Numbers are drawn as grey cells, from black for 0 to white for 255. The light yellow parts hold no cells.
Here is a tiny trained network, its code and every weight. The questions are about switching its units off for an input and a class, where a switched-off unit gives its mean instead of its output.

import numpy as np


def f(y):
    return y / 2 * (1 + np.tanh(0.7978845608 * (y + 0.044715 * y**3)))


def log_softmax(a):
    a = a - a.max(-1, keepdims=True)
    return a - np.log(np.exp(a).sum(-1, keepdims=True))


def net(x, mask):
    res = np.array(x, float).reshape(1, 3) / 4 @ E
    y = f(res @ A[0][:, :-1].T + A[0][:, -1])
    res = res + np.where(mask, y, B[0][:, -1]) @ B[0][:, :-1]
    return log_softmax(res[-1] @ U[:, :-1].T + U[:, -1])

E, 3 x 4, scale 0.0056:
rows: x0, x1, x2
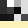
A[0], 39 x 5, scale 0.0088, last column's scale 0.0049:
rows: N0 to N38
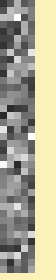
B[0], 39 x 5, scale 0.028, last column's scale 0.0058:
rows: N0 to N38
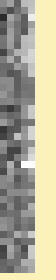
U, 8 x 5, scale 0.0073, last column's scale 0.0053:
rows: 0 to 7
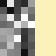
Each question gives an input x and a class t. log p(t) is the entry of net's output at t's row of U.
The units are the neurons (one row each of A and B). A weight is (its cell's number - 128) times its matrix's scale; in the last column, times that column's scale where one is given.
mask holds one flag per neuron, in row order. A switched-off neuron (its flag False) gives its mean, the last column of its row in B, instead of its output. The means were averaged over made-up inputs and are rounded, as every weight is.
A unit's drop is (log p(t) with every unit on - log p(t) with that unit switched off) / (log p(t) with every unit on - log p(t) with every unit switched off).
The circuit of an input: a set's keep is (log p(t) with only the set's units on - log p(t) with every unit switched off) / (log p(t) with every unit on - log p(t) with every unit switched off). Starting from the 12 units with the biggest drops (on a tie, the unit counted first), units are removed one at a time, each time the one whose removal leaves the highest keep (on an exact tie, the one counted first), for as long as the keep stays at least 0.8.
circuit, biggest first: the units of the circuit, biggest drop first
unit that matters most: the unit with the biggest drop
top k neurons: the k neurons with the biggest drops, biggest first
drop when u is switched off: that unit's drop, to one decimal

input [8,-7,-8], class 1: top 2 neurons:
N21; N22
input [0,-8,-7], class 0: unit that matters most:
N2
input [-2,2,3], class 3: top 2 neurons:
N23; N21
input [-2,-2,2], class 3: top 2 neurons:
N23; N21
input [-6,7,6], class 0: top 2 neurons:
N35; N4
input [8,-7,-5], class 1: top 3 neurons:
N21; N22; N1
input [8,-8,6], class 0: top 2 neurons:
N2; N36
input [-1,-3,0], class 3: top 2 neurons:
N35; N4
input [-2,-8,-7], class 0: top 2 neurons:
N2; N36
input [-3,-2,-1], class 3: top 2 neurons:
N21; N10
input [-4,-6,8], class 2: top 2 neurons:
N8; N0
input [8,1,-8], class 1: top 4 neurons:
N21; N22; N10; N1
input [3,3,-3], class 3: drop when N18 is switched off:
0.2
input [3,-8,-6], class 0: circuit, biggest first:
N2
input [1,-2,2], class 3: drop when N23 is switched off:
0.4
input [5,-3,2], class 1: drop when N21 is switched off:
0.1
